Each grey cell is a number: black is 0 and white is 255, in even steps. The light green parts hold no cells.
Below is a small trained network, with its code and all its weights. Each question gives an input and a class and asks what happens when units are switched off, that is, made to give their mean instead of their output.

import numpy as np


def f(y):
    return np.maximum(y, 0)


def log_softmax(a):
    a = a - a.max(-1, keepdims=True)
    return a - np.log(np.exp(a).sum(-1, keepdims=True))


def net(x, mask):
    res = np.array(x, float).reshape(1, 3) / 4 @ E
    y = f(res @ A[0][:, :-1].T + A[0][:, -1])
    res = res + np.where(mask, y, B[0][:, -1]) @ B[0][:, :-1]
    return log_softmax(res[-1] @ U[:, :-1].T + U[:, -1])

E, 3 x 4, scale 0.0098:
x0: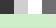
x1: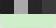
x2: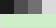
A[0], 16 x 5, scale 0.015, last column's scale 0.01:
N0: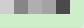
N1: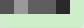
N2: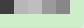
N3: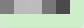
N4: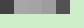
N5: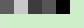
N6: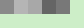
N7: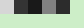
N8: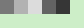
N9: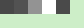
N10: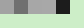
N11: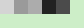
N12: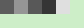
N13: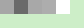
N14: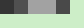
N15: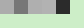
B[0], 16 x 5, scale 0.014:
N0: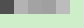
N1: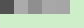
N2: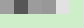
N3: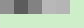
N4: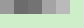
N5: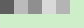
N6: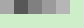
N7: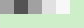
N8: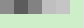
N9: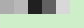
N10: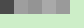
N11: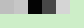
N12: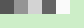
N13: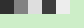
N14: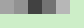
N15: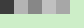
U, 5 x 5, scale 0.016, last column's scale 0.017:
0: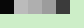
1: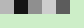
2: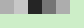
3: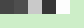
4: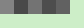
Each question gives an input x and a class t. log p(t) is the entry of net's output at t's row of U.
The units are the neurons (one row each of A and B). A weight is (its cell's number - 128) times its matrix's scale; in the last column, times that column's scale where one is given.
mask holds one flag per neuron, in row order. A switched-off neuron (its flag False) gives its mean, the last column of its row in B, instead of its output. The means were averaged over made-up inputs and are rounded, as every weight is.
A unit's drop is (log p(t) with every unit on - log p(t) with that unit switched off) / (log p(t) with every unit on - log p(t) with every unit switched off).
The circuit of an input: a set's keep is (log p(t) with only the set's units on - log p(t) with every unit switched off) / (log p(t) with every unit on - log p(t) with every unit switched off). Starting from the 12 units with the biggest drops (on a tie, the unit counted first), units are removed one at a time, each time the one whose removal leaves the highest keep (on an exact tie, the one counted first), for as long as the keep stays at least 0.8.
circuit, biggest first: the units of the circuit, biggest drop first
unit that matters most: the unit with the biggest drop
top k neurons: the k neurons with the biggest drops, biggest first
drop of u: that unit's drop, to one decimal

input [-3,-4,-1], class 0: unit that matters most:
N0
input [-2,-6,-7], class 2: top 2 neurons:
(N11, N12)
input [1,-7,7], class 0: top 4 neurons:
(N13, N11, N15, N10)
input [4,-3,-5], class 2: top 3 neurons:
(N11, N7, N12)
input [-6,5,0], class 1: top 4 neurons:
(N7, N13, N0, N15)
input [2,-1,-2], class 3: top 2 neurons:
(N7, N9)
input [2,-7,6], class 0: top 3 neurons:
(N13, N11, N15)
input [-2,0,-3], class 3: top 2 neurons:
(N9, N14)
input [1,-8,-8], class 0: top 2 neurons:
(N13, N0)
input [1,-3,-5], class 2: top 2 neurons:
(N11, N12)
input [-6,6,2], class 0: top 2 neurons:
(N12, N2)
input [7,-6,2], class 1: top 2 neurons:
(N2, N8)
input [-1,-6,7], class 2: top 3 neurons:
(N9, N12, N14)
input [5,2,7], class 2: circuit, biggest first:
(N9)
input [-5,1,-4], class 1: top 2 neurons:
(N7, N9)
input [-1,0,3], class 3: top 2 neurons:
(N11, N5)
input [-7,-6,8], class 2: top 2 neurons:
(N9, N2)
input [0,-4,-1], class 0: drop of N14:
0.0
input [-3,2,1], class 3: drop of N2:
0.1
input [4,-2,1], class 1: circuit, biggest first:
(N12)
